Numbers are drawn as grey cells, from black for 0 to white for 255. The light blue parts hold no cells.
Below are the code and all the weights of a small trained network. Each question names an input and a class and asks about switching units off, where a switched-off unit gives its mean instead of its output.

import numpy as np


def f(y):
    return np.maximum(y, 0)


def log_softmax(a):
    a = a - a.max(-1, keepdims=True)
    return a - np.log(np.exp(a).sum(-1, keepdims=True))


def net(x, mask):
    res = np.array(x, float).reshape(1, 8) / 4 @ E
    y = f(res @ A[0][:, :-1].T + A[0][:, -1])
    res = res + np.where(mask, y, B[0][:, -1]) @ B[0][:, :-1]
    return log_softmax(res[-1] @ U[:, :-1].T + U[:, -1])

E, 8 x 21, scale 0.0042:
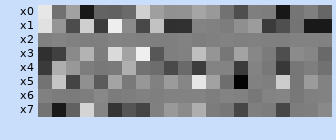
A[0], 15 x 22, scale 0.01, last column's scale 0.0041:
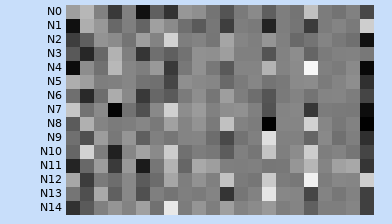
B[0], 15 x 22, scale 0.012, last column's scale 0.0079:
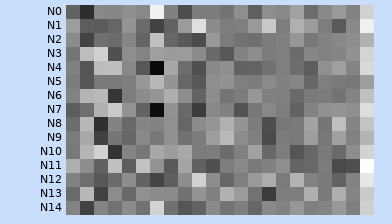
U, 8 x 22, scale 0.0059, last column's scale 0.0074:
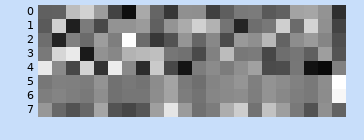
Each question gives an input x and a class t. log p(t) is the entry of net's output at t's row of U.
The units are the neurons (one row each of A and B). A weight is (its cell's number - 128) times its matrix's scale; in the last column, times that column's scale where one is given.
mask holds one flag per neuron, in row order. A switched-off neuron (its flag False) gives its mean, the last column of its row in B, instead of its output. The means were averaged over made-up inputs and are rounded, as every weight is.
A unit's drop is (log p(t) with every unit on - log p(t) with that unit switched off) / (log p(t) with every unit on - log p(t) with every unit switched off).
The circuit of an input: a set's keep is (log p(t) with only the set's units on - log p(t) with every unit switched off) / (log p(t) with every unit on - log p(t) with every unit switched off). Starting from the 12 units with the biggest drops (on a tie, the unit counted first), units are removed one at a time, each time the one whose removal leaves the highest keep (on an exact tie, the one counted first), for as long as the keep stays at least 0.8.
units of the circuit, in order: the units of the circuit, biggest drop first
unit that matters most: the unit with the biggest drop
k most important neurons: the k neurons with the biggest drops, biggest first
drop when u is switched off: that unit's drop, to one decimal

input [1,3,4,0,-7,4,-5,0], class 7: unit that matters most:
N11
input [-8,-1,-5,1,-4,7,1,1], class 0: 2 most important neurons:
N4, N13
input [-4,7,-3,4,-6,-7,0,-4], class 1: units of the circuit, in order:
N9, N13
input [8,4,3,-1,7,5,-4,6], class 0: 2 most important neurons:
N7, N12
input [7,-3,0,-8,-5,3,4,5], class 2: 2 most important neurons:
N0, N4
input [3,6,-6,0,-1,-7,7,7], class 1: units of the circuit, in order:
N13, N9
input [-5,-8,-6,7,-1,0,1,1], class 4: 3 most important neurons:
N11, N0, N7
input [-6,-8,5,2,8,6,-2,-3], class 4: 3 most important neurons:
N11, N12, N7
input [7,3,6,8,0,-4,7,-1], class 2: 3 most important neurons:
N14, N4, N2
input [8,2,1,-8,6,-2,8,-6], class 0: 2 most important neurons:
N7, N14
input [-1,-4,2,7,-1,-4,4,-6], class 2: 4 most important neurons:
N14, N2, N3, N6
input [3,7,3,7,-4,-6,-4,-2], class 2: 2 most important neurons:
N11, N2
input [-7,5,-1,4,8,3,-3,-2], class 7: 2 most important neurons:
N1, N7
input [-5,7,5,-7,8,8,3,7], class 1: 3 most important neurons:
N8, N11, N12
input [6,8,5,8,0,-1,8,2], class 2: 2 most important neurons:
N11, N2
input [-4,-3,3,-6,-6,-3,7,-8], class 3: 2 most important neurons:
N10, N1
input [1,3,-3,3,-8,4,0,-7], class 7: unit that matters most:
N12
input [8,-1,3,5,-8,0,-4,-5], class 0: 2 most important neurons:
N7, N1
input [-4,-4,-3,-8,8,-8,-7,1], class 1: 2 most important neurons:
N13, N9
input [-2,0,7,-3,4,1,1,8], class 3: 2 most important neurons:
N3, N6
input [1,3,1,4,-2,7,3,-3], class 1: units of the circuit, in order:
N8
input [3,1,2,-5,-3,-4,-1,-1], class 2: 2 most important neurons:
N0, N1
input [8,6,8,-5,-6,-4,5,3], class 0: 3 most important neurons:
N7, N11, N1
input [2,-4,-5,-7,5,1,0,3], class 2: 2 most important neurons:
N0, N12
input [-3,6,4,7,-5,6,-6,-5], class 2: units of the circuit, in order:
N2, N14
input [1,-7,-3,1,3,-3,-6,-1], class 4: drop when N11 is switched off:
1.0
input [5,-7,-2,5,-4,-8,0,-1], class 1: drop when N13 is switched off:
1.0
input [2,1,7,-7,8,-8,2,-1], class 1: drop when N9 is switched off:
0.4
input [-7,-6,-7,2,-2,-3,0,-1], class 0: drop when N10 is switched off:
0.0
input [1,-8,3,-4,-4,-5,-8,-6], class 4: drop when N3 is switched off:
0.1
